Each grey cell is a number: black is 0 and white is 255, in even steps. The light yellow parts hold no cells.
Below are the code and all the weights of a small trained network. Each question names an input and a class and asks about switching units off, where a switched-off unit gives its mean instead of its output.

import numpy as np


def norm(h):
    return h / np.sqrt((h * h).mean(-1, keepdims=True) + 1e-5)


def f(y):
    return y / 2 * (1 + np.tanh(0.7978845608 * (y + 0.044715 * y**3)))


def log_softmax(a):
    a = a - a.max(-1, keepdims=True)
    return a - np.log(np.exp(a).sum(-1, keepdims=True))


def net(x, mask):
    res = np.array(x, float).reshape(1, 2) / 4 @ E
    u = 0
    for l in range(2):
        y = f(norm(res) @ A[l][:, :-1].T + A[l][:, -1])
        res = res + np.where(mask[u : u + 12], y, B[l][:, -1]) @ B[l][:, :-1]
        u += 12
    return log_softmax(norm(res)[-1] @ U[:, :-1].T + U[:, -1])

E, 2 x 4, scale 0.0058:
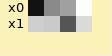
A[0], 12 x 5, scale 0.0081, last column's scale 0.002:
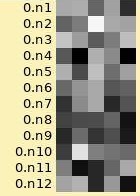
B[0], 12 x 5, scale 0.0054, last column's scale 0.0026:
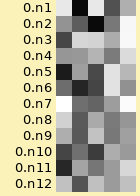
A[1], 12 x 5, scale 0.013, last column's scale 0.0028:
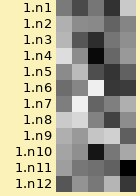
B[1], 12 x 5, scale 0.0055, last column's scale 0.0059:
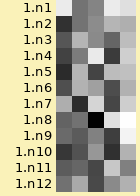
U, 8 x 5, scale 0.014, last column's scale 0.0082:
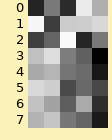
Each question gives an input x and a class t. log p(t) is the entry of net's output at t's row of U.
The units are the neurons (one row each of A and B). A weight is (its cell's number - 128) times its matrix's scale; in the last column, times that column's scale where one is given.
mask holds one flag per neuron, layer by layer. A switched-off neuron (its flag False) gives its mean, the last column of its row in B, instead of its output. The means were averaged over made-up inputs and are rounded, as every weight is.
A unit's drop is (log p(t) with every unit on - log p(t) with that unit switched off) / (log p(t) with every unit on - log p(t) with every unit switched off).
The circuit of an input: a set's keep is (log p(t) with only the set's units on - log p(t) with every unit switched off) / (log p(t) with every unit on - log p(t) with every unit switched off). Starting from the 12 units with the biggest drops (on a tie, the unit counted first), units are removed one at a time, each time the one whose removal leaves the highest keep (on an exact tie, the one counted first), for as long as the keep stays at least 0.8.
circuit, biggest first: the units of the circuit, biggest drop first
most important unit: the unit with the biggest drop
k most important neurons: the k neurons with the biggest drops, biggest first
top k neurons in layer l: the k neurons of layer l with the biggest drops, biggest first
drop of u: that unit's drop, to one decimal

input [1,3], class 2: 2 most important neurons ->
(1.n9, 1.n1)
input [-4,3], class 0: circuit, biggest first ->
(1.n8)
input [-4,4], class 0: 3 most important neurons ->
(1.n8, 1.n2, 1.n1)
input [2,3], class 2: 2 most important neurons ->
(1.n9, 1.n1)
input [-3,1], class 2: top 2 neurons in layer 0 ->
(0.n3, 0.n2)
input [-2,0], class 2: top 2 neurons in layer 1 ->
(1.n7, 1.n1)
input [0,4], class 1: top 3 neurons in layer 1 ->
(1.n4, 1.n10, 1.n3)
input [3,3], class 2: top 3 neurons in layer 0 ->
(0.n5, 0.n11, 0.n6)
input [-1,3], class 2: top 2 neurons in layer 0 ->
(0.n3, 0.n7)
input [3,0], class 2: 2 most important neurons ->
(0.n2, 0.n3)
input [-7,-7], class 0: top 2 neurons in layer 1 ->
(1.n5, 1.n7)
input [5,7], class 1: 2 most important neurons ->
(1.n8, 1.n5)
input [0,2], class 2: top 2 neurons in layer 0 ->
(0.n3, 0.n7)
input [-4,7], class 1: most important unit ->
1.n8
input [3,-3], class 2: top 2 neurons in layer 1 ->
(1.n8, 1.n3)
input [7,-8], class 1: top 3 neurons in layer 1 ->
(1.n8, 1.n5, 1.n3)
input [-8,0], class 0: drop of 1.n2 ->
0.0
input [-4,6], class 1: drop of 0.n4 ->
0.0
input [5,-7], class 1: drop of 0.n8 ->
0.1
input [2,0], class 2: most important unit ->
0.n2
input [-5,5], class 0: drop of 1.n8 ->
1.9
